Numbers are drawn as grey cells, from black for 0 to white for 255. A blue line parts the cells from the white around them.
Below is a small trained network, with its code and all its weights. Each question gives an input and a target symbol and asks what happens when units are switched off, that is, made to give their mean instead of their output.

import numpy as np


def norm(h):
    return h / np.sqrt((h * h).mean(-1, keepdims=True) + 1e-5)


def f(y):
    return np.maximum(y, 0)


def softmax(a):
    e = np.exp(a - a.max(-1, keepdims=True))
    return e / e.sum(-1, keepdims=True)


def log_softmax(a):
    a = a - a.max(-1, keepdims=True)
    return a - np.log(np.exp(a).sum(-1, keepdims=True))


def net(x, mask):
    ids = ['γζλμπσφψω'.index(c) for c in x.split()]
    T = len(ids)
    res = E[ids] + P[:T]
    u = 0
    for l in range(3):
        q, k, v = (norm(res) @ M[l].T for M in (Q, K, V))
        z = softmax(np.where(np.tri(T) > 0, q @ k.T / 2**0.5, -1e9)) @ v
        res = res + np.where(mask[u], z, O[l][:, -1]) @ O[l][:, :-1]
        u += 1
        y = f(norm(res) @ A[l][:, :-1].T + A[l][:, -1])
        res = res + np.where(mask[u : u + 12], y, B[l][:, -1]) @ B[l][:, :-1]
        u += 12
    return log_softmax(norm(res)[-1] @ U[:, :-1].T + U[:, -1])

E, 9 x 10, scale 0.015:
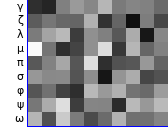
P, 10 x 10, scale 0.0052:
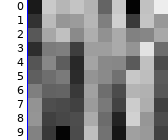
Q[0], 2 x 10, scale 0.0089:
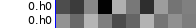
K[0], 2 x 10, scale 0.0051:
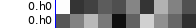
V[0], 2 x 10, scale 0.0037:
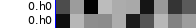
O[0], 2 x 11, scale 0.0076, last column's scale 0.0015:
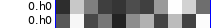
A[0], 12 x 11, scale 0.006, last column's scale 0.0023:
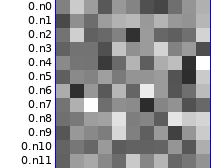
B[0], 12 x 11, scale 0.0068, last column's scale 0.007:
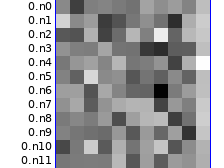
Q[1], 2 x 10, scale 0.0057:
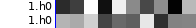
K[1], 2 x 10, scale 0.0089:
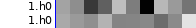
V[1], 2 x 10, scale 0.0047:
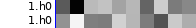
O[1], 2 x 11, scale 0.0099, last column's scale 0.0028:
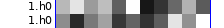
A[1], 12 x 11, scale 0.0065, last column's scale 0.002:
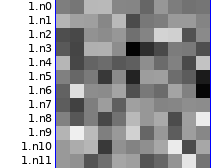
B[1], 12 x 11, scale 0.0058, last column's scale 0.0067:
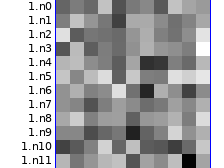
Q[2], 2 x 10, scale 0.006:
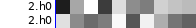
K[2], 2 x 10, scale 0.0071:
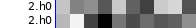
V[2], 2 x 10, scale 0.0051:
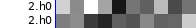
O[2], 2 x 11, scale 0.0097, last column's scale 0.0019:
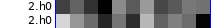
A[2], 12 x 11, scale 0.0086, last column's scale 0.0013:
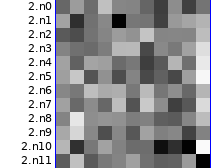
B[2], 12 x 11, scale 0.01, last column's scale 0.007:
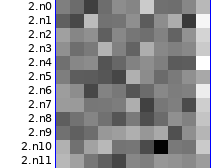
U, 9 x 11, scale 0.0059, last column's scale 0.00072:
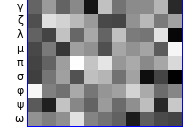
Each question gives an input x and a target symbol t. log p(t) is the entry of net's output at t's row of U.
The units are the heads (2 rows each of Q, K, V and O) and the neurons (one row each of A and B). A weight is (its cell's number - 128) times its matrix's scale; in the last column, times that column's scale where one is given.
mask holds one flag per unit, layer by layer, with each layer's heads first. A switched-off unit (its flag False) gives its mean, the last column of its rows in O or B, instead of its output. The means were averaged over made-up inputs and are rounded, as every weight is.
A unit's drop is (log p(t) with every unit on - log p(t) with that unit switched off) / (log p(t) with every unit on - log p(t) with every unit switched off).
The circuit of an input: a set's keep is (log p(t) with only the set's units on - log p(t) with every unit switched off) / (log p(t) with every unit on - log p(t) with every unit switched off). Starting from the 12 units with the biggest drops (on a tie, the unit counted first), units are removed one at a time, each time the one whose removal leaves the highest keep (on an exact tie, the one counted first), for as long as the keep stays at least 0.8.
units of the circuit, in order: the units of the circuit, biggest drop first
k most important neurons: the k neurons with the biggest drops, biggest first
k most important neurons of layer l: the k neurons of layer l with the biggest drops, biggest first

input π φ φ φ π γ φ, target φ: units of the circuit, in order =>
[2.h0]
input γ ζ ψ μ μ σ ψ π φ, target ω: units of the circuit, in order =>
[0.n3 2.n10]
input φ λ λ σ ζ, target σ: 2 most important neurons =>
[0.n2 0.n10]
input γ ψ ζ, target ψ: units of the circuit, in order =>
[1.h0 0.n2 2.n1]
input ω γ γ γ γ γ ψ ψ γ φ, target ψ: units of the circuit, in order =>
[1.h0 0.n7 2.n1]
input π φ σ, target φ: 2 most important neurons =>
[0.n2 1.n5]
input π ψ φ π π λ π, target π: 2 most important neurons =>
[0.n2 0.n1]
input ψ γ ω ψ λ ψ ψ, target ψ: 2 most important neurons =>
[0.n7 2.n1]
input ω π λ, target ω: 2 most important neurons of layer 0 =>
[0.n9 0.n4]
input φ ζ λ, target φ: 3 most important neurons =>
[0.n7 0.n9 0.n4]
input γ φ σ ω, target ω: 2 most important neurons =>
[2.n10 0.n6]
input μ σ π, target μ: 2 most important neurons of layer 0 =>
[0.n7 0.n1]
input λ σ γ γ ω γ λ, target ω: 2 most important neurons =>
[0.n9 0.n7]
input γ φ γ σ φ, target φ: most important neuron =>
[1.n5]
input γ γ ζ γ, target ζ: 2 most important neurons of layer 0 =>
[0.n1 0.n5]
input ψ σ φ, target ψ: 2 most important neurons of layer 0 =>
[0.n7 0.n4]
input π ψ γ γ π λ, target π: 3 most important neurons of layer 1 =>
[1.n10 1.n5 1.n6]
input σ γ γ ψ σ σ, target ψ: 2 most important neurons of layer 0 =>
[0.n5 0.n6]
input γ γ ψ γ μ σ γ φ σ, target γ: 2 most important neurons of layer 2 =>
[2.n5 2.n1]
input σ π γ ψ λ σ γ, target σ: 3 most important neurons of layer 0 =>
[0.n0 0.n2 0.n7]
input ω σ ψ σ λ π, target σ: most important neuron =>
[1.n10]
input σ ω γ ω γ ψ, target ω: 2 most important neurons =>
[0.n7 2.n10]
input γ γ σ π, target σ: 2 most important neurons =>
[0.n2 0.n8]
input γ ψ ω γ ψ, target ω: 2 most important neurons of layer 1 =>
[1.n10 1.n5]
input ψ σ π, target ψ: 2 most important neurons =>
[0.n7 0.n4]
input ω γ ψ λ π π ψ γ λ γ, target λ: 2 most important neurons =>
[0.n10 0.n7]
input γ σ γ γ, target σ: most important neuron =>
[0.n1]
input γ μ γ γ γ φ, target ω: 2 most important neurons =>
[1.n11 0.n3]
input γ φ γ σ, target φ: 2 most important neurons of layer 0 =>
[0.n6 0.n1]
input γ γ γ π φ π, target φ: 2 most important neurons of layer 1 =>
[1.n2 1.n10]
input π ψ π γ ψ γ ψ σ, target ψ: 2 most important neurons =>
[2.n1 0.n7]
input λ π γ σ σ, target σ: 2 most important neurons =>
[0.n2 2.n7]
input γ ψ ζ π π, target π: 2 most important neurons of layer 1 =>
[1.n10 1.n5]
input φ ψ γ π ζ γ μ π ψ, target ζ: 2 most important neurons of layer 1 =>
[1.n11 1.n9]
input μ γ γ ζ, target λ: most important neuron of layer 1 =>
[1.n11]
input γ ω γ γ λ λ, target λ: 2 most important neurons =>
[1.n5 0.n7]
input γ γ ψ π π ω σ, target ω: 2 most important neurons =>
[2.n10 0.n6]
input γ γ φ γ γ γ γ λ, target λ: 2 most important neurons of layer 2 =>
[2.n1 2.n7]
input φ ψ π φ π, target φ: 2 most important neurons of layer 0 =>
[0.n2 0.n8]
